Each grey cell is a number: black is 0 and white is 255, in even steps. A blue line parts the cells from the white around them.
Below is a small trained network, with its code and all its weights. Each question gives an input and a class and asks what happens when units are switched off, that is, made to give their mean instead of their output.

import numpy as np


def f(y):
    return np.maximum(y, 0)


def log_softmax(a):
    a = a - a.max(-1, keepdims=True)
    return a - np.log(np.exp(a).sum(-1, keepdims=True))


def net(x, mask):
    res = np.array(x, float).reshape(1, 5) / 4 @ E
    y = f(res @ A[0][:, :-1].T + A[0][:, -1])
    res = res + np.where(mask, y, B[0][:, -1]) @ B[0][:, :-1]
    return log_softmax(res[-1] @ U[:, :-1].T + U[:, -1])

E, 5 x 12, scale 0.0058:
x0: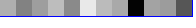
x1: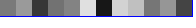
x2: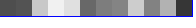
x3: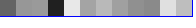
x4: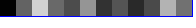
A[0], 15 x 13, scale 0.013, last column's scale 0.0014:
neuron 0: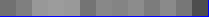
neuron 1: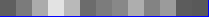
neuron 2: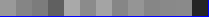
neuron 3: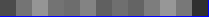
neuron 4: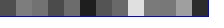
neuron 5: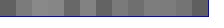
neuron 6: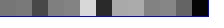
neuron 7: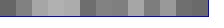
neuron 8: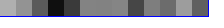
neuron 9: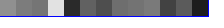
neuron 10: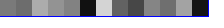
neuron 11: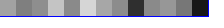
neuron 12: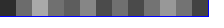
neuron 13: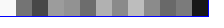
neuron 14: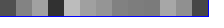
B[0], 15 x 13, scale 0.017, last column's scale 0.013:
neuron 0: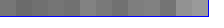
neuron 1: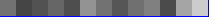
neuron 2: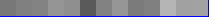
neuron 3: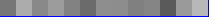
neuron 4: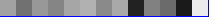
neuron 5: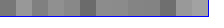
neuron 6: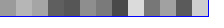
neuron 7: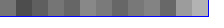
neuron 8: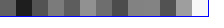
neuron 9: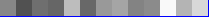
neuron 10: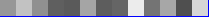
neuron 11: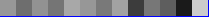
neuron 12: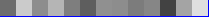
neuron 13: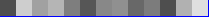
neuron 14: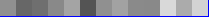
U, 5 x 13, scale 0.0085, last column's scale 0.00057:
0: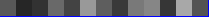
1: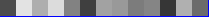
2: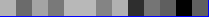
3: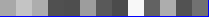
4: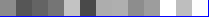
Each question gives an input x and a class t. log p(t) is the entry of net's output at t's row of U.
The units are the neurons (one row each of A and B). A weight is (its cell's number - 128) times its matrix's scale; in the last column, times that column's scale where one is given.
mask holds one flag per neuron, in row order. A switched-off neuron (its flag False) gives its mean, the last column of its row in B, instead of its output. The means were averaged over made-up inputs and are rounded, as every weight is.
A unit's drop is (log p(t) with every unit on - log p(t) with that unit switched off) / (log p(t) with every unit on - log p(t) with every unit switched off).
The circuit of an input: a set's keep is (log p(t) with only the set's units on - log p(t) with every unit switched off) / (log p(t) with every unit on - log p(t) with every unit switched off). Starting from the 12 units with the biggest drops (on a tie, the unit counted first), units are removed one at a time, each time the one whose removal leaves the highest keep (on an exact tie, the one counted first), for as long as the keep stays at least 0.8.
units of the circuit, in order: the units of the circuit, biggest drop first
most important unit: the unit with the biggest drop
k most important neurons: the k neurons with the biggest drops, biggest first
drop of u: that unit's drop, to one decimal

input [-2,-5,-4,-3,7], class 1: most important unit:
neuron 12
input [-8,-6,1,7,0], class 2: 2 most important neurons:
(neuron 4; neuron 9)
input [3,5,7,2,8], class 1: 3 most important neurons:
(neuron 12; neuron 8; neuron 3)
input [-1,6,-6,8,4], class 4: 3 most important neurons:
(neuron 14; neuron 10; neuron 1)
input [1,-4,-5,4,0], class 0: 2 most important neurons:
(neuron 8; neuron 9)
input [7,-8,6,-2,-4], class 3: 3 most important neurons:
(neuron 10; neuron 4; neuron 8)
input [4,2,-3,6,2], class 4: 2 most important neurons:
(neuron 4; neuron 14)
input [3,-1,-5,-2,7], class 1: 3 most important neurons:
(neuron 12; neuron 1; neuron 3)
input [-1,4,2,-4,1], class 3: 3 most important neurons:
(neuron 6; neuron 14; neuron 8)
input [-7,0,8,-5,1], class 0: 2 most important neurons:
(neuron 1; neuron 7)
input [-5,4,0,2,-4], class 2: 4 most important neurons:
(neuron 4; neuron 12; neuron 10; neuron 3)
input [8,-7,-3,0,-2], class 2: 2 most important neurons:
(neuron 11; neuron 6)
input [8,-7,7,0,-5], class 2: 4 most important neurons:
(neuron 11; neuron 8; neuron 6; neuron 10)
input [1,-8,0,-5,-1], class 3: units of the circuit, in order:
(neuron 10)
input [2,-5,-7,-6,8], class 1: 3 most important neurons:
(neuron 12; neuron 1; neuron 3)
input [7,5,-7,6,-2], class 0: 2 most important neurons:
(neuron 8; neuron 4)
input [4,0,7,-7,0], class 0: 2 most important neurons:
(neuron 1; neuron 14)
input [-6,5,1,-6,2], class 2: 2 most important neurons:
(neuron 4; neuron 14)
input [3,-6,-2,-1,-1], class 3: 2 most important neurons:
(neuron 10; neuron 4)
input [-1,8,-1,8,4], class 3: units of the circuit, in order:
(neuron 6)
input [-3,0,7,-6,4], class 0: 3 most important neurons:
(neuron 1; neuron 14; neuron 7)
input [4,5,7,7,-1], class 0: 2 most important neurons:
(neuron 1; neuron 9)
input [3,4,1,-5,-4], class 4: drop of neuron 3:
0.2
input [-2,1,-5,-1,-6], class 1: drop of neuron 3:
-0.1
